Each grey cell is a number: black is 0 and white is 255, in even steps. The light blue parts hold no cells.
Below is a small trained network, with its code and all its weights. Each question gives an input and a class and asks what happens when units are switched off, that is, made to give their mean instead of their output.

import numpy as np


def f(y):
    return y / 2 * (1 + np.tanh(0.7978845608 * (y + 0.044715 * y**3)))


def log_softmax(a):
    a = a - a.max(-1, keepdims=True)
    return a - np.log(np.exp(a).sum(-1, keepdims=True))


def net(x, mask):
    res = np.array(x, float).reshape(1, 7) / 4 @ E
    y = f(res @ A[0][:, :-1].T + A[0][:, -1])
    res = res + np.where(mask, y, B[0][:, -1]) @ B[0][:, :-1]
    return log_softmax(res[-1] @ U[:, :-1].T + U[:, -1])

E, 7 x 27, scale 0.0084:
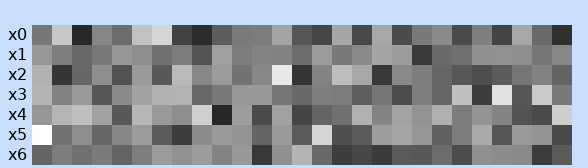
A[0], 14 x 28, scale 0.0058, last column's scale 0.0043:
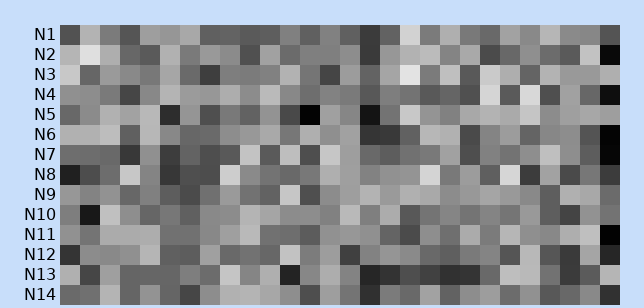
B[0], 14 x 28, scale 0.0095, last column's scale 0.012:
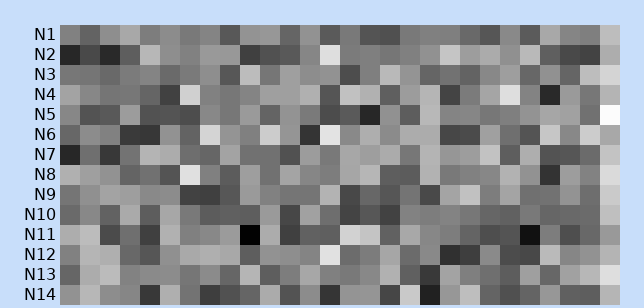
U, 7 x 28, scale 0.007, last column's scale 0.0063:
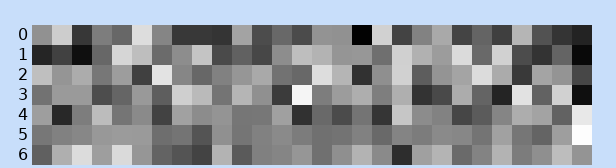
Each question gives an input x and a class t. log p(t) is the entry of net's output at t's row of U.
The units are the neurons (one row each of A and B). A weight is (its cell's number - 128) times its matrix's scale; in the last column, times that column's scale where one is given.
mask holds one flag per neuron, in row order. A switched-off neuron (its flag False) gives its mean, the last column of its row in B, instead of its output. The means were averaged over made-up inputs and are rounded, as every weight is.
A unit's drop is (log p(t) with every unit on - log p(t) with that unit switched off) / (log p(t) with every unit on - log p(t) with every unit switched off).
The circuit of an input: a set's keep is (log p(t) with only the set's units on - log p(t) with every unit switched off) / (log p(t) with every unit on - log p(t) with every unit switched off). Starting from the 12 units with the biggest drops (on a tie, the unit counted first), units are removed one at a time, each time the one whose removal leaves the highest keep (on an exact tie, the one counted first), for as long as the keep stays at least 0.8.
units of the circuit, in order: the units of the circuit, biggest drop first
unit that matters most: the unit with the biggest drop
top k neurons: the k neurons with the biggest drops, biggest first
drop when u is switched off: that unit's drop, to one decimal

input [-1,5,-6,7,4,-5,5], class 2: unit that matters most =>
N4
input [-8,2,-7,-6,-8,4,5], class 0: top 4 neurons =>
(N14, N11, N2, N10)
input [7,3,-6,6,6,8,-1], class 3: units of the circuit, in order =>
(N6, N3)
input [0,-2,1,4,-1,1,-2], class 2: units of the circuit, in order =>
(N5, N13, N14)
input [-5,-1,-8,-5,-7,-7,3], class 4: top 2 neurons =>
(N5, N6)
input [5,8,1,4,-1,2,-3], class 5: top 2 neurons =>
(N14, N8)
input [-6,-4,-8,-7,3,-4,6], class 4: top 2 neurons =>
(N5, N4)
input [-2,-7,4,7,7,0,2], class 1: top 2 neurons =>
(N2, N8)
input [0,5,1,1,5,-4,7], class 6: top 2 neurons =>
(N13, N7)
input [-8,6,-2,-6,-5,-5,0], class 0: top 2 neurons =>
(N14, N11)
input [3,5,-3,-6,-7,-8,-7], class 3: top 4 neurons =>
(N12, N2, N13, N10)
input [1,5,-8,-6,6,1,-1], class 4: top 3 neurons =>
(N5, N1, N7)
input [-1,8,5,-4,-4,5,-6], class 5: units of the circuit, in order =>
(N5, N3)
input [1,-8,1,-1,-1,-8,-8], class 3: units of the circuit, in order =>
(N12)
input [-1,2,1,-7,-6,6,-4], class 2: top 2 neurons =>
(N8, N2)
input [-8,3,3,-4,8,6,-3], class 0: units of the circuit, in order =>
(N14, N11)
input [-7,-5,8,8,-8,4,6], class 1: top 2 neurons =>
(N7, N8)
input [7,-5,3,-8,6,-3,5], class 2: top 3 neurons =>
(N8, N14, N10)
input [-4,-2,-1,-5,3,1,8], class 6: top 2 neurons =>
(N13, N4)
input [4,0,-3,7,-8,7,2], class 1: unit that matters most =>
N7
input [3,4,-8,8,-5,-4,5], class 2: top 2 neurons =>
(N4, N10)
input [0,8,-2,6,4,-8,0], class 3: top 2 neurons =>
(N12, N8)
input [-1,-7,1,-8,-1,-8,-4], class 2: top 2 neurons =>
(N8, N6)
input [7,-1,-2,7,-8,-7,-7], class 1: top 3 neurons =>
(N7, N14, N8)
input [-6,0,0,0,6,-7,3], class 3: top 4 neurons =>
(N12, N7, N9, N1)
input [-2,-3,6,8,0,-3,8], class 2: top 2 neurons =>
(N4, N5)
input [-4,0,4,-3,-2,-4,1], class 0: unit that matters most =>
N5
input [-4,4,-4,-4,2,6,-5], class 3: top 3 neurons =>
(N6, N3, N13)
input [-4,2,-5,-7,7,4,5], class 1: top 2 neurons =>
(N2, N4)
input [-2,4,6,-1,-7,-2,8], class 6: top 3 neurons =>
(N13, N5, N2)
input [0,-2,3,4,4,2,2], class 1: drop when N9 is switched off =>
0.3
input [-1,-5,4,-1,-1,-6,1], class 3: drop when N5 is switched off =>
0.3
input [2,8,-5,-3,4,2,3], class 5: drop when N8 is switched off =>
0.2
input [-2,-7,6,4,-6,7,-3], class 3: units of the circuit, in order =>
(N6)
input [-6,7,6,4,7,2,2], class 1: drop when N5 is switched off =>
0.2
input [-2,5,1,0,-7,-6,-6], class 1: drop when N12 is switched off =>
0.0
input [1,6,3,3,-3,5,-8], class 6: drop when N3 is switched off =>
0.1
